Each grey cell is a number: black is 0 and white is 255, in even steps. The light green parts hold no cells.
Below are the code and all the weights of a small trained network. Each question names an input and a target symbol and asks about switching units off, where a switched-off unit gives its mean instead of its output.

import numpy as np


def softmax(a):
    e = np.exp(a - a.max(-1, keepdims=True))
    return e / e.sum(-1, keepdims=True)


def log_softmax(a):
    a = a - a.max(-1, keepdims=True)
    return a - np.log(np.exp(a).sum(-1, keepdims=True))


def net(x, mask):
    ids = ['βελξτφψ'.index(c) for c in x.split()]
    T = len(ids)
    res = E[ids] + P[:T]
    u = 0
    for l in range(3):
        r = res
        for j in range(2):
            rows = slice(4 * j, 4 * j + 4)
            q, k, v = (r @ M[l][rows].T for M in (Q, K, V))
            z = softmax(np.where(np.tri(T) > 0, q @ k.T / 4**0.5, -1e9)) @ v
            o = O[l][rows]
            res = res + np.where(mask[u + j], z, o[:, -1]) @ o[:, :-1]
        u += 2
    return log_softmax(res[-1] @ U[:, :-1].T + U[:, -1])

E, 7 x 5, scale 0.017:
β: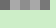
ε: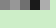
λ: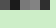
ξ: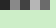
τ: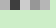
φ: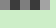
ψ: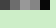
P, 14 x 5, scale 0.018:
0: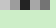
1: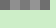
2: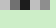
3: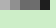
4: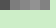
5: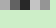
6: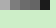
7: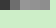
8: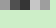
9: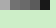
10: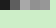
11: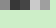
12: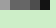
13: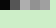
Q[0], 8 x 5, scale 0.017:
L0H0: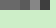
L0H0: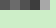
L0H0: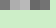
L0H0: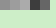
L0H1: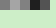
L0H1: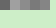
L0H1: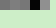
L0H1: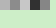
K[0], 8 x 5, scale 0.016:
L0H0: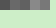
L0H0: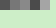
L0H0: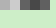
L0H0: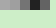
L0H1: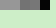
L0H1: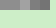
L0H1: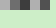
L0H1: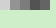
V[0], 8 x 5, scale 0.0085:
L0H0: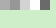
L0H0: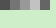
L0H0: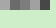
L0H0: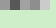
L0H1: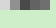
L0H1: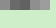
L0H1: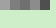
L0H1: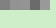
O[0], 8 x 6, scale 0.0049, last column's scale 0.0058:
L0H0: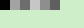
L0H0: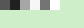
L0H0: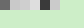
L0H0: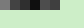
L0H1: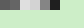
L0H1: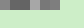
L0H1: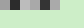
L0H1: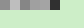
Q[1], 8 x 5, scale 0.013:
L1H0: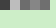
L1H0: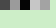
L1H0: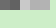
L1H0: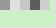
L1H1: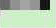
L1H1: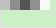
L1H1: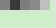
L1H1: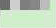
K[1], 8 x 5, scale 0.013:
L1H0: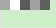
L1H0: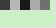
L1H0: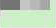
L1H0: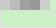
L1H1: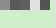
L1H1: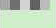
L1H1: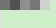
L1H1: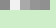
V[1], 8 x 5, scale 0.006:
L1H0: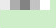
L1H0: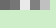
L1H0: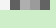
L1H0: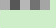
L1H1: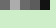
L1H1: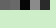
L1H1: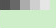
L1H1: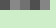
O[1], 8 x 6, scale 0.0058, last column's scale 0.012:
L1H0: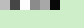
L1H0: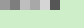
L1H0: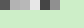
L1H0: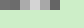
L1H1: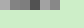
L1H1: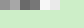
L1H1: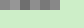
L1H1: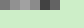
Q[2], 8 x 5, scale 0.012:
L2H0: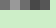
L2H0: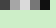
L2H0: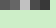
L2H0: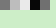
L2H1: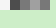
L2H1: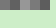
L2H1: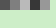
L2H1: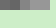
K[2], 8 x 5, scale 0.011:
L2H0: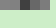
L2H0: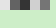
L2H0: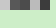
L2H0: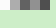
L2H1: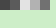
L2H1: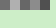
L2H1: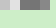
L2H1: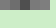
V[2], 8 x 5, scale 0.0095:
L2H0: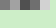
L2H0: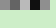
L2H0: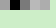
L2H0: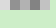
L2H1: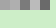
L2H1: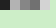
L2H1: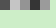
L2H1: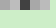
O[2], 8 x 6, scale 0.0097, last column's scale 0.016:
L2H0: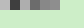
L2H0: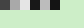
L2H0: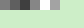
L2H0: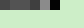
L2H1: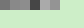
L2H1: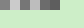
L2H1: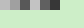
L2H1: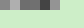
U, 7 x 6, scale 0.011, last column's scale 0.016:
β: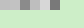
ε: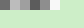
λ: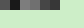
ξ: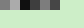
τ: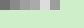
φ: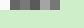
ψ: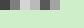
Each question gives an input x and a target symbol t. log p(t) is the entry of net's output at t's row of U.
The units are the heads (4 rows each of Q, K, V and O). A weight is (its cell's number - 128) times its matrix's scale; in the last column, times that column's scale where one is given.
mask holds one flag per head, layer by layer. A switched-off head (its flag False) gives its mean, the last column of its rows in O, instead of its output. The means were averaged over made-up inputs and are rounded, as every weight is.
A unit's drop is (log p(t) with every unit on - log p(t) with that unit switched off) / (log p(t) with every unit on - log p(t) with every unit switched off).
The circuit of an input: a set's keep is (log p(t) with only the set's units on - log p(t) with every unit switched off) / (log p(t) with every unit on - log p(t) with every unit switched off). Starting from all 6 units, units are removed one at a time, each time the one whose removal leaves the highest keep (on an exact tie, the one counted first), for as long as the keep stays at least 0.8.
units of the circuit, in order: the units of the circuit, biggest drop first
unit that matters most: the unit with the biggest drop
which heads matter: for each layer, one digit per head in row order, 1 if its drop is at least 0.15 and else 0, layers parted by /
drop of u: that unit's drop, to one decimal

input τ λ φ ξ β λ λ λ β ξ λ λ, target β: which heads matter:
00 / 00 / 11
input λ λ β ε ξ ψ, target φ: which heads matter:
01 / 10 / 10
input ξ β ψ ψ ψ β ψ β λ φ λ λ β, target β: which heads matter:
00 / 00 / 10
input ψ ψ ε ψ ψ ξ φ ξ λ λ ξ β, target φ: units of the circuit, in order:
[L0H1, L2H0, L1H0]
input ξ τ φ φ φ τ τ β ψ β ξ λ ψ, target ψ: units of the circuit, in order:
[L0H0]
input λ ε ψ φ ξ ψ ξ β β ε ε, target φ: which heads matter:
10 / 01 / 01
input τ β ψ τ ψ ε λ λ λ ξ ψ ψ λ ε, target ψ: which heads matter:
11 / 11 / 10
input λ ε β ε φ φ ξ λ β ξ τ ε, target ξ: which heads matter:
10 / 10 / 00
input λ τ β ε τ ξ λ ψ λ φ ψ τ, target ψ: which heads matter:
00 / 00 / 10
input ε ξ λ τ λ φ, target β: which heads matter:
10 / 00 / 11
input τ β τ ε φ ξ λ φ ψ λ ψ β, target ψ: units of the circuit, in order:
[L2H0, L1H1]
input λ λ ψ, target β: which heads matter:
10 / 01 / 10
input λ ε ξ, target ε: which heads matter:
10 / 00 / 10
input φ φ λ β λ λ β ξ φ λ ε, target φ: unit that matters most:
L0H0
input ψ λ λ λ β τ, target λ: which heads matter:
00 / 00 / 10
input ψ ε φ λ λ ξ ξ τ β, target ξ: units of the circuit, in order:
[L1H0, L2H0]
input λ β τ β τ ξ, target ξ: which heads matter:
00 / 10 / 10
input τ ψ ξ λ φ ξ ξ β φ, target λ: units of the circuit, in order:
[L1H1, L2H0]
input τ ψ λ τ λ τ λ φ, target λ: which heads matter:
11 / 01 / 00
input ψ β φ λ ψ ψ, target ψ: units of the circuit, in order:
[L2H0]
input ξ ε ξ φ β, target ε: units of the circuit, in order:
[L2H0, L1H0, L1H1]
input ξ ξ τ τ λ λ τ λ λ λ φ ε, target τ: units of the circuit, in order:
[L2H0, L0H1]
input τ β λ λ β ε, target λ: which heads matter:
01 / 00 / 10
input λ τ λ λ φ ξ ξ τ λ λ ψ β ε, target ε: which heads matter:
10 / 01 / 10
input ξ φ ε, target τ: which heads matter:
11 / 11 / 11
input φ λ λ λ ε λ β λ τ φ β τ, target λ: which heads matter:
10 / 01 / 10
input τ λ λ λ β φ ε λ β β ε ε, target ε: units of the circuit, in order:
[L2H0]
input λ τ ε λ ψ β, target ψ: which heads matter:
00 / 01 / 10
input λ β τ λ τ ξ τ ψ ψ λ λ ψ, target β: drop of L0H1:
0.0
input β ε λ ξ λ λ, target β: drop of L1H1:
0.1
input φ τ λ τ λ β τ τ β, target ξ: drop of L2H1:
0.0
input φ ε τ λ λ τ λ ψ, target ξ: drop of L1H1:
-0.1
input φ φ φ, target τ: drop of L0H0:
-0.1
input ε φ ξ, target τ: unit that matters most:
L0H1
